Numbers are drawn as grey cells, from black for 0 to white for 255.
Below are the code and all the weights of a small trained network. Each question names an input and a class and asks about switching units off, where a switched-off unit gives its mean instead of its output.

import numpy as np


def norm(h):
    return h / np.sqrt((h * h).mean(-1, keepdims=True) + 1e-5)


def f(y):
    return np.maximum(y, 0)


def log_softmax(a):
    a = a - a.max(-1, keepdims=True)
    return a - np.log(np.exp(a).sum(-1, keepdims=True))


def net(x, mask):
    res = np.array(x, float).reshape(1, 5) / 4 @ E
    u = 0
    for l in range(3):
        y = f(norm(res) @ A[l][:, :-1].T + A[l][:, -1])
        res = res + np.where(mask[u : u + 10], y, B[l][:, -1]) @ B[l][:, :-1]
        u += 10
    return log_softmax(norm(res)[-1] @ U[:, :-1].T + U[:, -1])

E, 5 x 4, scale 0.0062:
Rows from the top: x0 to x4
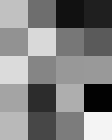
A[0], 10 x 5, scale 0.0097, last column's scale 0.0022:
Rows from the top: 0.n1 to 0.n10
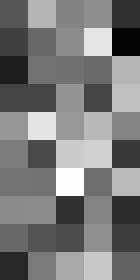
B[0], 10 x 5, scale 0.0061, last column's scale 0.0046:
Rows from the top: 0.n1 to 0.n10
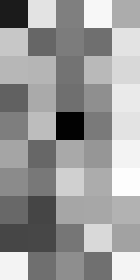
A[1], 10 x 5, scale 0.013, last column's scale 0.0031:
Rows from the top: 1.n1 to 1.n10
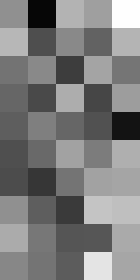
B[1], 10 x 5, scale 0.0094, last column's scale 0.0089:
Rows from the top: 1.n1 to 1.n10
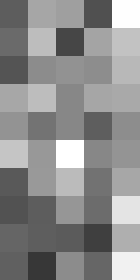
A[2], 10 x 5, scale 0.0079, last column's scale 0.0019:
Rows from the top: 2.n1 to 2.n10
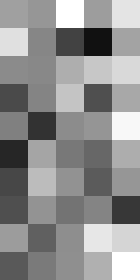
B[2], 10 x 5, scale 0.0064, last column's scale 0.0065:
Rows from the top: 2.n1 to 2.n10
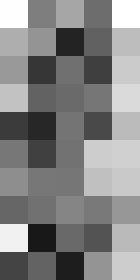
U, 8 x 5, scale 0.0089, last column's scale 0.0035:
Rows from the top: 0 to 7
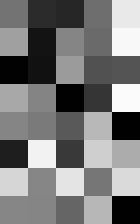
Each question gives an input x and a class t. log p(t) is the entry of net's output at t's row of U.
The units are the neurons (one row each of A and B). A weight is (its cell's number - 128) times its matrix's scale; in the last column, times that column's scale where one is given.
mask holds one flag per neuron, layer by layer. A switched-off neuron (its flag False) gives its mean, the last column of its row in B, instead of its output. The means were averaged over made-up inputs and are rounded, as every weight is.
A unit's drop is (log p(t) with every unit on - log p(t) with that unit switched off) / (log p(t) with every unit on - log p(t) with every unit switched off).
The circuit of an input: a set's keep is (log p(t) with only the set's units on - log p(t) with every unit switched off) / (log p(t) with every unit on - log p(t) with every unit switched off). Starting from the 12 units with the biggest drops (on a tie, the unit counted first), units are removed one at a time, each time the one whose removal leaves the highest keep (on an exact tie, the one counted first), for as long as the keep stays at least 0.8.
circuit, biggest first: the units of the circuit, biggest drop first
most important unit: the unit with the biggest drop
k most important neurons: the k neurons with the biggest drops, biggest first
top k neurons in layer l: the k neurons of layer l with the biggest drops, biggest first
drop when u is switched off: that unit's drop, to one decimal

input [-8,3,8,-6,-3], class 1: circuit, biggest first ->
[2.n9, 1.n1, 2.n3]
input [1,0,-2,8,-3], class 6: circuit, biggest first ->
[1.n4, 1.n10]
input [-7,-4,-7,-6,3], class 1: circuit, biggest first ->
[0.n10, 2.n9]
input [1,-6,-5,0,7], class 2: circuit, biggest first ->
[1.n1, 1.n7]
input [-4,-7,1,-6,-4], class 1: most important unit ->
0.n10
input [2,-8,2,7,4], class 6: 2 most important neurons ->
[1.n1, 1.n4]
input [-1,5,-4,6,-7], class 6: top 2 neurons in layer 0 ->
[0.n5, 0.n10]
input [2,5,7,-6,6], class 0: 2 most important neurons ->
[0.n5, 1.n1]
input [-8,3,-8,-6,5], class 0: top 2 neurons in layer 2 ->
[2.n10, 2.n9]
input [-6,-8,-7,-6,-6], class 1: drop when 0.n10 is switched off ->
0.3
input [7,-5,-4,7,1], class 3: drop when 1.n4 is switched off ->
0.2
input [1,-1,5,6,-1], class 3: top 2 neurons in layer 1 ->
[1.n2, 1.n9]
